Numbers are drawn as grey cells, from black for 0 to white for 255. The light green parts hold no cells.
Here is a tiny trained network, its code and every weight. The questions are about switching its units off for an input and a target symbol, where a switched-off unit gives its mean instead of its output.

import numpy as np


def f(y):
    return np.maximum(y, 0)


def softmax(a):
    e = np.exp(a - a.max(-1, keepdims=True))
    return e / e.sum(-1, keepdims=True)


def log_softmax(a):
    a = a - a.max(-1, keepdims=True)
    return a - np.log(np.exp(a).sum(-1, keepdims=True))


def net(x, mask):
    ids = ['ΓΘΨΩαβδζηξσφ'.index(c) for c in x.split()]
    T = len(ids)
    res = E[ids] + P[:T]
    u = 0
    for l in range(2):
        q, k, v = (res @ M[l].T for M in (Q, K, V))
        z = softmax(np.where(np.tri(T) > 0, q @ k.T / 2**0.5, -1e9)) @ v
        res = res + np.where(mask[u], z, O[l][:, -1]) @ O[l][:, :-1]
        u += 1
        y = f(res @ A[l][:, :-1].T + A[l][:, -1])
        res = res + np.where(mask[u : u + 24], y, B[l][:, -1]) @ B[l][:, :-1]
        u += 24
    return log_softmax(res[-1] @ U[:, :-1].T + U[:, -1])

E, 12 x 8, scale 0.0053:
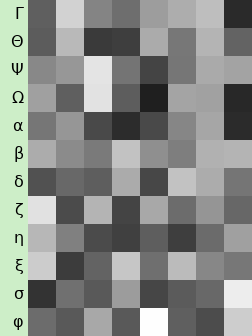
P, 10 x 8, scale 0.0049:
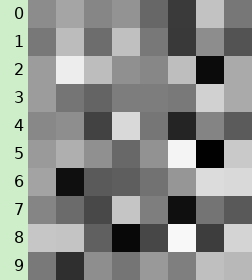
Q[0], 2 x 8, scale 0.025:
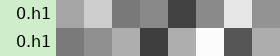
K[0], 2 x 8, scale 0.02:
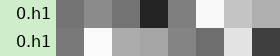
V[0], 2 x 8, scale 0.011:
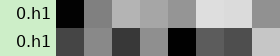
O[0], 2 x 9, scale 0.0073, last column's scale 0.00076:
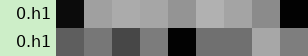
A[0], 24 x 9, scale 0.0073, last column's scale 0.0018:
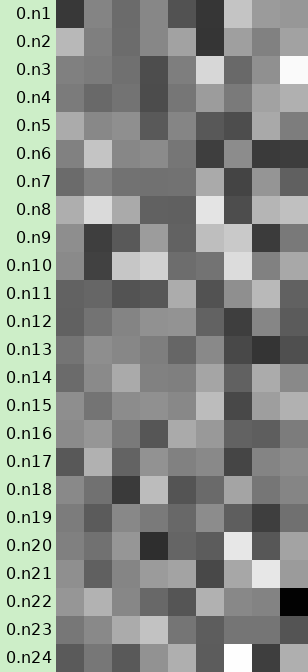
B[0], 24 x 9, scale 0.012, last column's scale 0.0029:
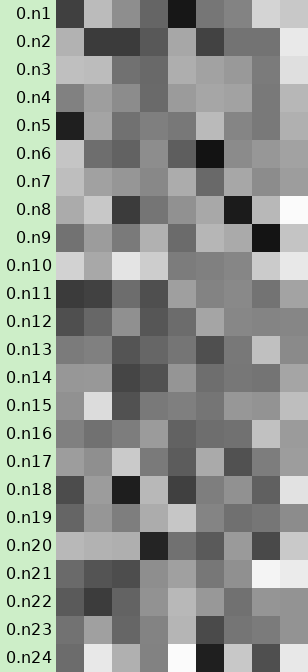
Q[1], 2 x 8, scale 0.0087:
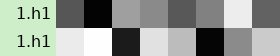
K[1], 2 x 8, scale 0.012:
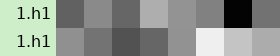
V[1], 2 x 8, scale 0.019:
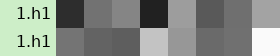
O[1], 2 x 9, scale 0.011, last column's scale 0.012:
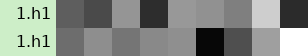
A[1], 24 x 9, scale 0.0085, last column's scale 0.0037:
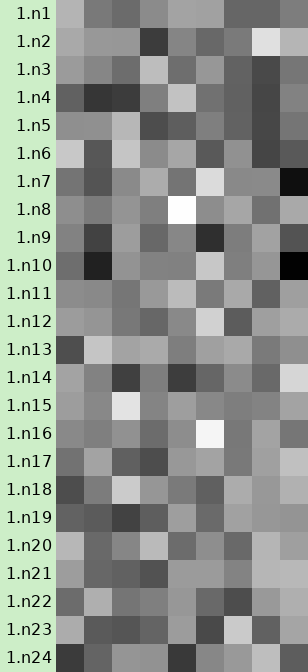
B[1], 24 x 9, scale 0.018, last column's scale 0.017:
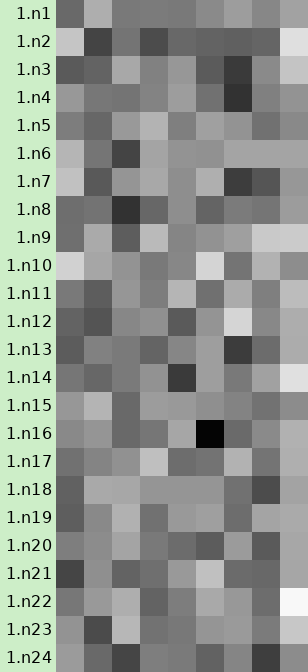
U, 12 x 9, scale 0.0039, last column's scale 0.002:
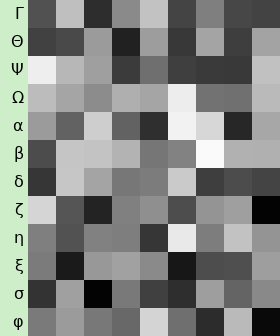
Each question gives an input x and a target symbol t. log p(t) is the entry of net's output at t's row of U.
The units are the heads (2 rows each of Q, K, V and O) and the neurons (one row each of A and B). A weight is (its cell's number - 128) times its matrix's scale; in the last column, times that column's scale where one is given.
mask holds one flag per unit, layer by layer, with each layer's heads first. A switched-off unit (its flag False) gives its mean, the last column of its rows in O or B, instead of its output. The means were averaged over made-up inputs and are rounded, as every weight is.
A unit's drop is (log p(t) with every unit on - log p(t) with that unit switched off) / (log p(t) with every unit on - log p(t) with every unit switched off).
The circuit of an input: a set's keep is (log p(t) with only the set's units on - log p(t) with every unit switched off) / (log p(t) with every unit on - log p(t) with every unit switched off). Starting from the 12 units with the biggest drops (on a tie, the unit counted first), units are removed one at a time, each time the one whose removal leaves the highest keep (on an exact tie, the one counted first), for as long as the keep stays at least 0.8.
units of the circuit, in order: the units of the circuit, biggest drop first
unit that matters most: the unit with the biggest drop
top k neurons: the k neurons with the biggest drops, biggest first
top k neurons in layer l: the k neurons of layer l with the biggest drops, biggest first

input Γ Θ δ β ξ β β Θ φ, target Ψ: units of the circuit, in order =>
(1.h1 1.n2 0.n21 1.n22)
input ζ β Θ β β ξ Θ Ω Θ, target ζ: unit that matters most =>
1.n16
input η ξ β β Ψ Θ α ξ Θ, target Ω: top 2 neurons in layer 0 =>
(0.n20 0.n24)
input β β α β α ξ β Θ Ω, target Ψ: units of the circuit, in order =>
(1.h1 0.n21 1.n2 0.n8)
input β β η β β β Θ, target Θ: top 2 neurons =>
(0.n10 0.n24)
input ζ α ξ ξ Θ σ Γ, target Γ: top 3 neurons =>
(1.n8 0.n24 1.n15)
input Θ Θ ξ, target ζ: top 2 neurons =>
(1.n16 0.n8)
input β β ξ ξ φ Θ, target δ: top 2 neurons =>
(1.n3 1.n2)
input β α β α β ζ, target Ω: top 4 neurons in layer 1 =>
(1.n7 1.n10 1.n16 1.n12)
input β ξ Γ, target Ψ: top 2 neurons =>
(1.n2 0.n8)
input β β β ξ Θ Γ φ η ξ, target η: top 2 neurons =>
(1.n2 0.n21)
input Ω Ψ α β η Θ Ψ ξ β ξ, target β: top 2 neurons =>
(1.n2 0.n10)
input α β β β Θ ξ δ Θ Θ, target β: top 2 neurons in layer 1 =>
(1.n2 1.n12)
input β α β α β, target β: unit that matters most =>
0.n8
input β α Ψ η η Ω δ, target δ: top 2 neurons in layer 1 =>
(1.n13 1.n2)
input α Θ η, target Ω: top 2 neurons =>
(1.n7 0.n20)
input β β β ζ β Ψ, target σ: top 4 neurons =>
(1.n16 0.n20 1.n12 1.n23)
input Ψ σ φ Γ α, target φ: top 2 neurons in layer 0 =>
(0.n10 0.n9)
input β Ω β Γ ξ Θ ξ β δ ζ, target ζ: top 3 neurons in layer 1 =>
(1.n6 1.n22 1.n8)
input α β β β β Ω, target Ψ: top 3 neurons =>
(0.n21 1.n2 0.n8)
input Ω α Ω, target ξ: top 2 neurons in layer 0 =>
(0.n20 0.n10)
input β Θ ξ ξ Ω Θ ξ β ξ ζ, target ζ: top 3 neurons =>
(1.n6 1.n22 0.n18)
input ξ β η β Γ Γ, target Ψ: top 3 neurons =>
(0.n21 1.n2 0.n8)
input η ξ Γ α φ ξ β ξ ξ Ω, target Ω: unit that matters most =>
1.n6
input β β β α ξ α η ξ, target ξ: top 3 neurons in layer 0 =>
(0.n8 0.n3 0.n20)
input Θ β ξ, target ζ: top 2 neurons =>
(1.n16 0.n8)
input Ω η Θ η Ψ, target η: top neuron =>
(1.n16)
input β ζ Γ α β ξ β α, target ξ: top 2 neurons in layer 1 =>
(1.n3 1.n9)
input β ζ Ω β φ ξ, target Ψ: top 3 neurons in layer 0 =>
(0.n8 0.n21 0.n10)
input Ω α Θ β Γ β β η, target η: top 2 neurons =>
(1.n14 1.n16)
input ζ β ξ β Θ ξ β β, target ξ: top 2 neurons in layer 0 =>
(0.n3 0.n8)
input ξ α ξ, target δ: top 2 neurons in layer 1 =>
(1.n3 1.n2)
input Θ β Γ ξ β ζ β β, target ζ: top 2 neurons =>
(0.n2 1.n6)
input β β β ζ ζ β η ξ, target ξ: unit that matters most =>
0.n8
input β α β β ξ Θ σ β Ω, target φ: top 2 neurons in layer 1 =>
(1.n9 1.n2)
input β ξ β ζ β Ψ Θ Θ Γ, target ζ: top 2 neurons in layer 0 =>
(0.n20 0.n24)
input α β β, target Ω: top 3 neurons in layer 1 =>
(1.n7 1.n10 1.n16)
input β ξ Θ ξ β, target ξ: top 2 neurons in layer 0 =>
(0.n21 0.n9)
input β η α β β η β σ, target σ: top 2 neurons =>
(1.n24 0.n1)
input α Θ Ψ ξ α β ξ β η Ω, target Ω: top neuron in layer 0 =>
(0.n21)
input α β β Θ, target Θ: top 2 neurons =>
(0.n10 1.n8)
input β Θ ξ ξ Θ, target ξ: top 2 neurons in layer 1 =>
(1.n3 1.n9)
